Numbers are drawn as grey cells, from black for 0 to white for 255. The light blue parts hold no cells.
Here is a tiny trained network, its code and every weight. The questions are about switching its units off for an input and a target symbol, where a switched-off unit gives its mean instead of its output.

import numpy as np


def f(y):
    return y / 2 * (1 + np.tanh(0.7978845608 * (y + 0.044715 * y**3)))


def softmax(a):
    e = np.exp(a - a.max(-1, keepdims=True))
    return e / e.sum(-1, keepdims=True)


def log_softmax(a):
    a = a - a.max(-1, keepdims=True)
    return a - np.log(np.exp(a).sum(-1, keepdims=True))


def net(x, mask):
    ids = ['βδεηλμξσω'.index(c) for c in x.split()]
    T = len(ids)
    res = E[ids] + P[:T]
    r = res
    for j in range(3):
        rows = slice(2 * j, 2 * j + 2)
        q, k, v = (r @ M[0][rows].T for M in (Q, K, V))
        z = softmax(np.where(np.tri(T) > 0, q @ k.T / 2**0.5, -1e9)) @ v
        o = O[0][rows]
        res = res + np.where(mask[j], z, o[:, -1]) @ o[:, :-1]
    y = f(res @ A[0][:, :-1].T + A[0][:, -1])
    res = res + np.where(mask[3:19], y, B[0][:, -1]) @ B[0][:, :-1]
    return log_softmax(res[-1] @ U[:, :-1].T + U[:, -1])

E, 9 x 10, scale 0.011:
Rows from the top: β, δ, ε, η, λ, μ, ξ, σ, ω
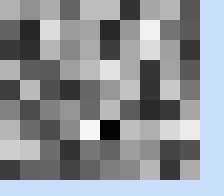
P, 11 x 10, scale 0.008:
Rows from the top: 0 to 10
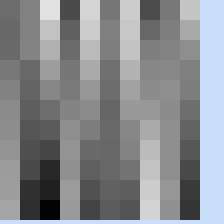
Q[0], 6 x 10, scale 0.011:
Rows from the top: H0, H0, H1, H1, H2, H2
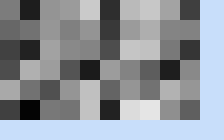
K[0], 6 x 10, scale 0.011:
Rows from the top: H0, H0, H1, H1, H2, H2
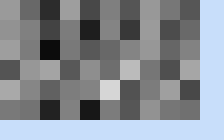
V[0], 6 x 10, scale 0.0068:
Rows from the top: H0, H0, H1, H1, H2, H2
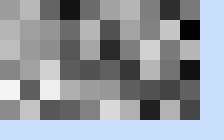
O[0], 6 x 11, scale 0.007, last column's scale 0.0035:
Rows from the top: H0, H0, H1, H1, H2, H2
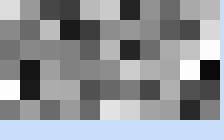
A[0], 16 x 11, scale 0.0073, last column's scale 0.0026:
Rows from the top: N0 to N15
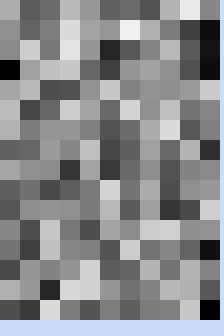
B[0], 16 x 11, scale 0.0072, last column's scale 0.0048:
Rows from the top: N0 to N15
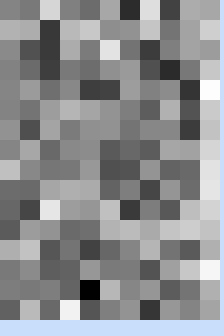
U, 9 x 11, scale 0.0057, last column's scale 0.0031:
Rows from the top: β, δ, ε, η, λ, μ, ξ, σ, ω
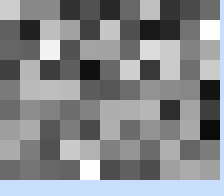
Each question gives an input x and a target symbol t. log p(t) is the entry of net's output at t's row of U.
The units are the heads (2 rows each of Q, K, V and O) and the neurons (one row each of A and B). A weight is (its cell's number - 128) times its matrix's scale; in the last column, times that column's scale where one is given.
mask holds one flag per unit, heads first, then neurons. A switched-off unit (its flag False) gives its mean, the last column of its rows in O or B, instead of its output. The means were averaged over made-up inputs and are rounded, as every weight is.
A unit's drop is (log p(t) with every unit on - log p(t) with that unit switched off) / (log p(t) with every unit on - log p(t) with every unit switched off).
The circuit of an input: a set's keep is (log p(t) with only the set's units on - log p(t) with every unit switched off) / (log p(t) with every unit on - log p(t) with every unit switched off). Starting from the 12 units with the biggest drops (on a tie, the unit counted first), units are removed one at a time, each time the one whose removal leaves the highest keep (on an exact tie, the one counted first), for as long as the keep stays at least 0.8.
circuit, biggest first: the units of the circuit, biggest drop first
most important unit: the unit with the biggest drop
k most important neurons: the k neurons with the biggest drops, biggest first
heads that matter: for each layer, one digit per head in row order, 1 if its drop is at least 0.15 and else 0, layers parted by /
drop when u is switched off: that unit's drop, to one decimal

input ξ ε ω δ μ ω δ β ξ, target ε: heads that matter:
010
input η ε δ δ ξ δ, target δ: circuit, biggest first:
H1; H0; N3
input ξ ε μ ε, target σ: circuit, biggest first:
H0; H2; N1; N5
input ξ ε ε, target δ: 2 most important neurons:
N3; N10
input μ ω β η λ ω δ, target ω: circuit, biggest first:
H2; N13; H0
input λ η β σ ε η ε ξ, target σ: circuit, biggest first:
H2; N5
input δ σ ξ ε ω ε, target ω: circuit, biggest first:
H2; N13; H0
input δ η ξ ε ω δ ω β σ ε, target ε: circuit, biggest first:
N11; H1
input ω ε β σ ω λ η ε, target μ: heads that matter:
101
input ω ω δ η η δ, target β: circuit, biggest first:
H1; N12; H0
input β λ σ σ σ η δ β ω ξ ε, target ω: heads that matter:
001
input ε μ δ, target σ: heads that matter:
111
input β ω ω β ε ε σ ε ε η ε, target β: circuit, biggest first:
H1; H0; N12
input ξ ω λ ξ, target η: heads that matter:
001
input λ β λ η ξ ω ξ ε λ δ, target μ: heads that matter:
101
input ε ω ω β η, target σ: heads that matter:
011
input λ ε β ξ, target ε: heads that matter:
011
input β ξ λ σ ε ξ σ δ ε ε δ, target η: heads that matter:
110
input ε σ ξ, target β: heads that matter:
100
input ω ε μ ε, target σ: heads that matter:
111
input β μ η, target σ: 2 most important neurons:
N1; N5
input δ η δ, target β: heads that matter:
010
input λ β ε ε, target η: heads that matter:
110
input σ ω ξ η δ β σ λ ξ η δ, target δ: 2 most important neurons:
N3; N10
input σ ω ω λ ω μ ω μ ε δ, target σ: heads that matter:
110
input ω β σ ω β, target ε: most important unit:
H1
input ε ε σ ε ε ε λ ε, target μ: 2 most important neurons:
N3; N1
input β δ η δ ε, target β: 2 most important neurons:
N12; N8
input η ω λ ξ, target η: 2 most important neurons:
N14; N4
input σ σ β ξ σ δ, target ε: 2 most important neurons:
N11; N3
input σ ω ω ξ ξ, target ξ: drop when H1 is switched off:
0.2
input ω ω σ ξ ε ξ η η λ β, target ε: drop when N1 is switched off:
0.0
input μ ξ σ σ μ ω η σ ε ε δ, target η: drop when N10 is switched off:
0.1
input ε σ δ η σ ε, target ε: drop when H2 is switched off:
0.1
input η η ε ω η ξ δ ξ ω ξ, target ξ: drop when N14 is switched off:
0.7
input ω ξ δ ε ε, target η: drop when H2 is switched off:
0.2
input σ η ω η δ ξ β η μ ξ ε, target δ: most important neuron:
N2
